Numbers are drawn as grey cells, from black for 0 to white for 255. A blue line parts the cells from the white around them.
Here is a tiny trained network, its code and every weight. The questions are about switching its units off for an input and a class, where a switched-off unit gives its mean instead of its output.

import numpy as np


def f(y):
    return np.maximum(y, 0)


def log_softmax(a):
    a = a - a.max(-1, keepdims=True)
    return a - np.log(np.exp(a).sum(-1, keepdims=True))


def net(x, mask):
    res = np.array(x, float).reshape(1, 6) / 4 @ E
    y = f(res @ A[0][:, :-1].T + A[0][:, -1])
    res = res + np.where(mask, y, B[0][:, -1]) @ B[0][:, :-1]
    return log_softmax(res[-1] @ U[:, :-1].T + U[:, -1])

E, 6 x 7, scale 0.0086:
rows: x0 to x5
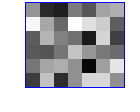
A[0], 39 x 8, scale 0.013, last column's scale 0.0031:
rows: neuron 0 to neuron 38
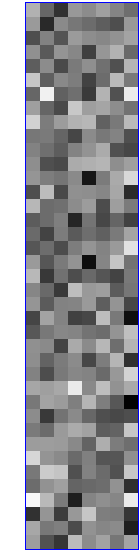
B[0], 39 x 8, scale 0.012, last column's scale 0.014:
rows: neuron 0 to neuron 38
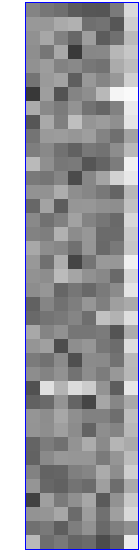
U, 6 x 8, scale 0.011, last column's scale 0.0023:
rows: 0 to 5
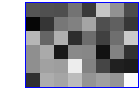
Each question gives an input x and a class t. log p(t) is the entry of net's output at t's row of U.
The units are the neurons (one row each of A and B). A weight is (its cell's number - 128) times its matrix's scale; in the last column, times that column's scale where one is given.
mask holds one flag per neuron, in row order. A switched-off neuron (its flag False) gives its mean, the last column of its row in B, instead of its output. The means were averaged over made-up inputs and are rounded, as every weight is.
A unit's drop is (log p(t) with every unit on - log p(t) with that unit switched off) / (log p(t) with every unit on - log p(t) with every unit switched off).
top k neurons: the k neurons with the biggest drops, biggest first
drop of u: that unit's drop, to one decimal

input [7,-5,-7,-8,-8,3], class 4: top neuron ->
[neuron 19]
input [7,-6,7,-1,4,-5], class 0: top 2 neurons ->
[neuron 22; neuron 6]
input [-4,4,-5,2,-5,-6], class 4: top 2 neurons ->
[neuron 6; neuron 12]
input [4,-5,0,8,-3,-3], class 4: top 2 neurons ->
[neuron 1; neuron 19]
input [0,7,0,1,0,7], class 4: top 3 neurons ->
[neuron 27; neuron 13; neuron 12]
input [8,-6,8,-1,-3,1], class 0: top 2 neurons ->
[neuron 27; neuron 22]
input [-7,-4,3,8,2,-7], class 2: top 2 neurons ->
[neuron 27; neuron 8]
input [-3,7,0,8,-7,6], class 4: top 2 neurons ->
[neuron 27; neuron 6]
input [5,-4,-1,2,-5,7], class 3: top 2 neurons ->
[neuron 18; neuron 3]
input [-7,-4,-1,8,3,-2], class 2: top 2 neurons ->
[neuron 27; neuron 6]
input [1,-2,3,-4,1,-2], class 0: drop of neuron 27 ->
0.4
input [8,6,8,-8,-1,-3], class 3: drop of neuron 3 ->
-0.1
